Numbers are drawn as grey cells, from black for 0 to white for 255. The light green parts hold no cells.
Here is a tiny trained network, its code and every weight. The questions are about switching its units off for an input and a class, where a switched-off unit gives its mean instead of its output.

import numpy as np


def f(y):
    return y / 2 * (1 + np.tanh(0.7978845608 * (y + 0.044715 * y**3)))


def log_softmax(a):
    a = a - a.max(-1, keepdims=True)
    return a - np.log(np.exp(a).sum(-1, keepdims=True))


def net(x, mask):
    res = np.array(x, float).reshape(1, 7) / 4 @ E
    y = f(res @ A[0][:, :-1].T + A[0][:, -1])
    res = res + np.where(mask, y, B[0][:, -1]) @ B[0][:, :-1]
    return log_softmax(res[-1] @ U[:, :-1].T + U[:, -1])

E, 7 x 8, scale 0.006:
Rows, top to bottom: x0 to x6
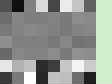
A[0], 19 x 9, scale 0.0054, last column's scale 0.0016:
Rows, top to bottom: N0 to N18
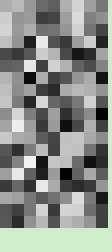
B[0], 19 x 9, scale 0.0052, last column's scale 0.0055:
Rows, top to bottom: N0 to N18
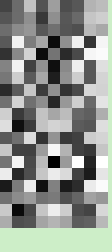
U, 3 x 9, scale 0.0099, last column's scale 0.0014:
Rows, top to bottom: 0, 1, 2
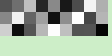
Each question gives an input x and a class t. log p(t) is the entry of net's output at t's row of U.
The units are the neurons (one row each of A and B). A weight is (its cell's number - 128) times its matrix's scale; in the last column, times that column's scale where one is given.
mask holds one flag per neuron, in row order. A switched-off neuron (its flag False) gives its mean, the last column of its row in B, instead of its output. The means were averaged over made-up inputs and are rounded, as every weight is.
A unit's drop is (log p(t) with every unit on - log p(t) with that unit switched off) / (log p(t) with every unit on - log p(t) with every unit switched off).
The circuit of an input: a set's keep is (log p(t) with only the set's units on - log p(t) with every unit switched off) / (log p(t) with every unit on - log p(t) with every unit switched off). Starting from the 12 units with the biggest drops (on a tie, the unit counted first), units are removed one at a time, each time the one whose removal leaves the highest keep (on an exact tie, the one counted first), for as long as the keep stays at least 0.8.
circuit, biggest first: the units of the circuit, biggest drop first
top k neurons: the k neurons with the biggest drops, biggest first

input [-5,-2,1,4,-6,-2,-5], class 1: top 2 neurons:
(N3, N8)
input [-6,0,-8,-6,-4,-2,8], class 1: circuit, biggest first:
(N13)
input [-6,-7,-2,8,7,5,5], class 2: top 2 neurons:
(N10, N14)
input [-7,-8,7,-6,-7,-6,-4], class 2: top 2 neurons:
(N14, N10)
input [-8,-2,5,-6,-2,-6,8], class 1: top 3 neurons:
(N13, N5, N17)
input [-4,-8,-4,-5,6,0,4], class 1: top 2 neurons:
(N13, N17)
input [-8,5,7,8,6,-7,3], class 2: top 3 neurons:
(N14, N10, N9)
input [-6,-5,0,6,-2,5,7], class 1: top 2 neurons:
(N13, N5)
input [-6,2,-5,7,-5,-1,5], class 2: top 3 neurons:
(N10, N14, N3)
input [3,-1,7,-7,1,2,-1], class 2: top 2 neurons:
(N15, N4)
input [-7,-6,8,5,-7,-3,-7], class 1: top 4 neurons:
(N3, N8, N6, N17)
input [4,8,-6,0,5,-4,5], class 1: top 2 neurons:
(N13, N5)
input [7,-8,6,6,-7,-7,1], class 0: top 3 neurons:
(N4, N15, N14)
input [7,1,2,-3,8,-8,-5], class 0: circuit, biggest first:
(N15)
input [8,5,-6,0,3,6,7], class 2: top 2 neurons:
(N17, N12)
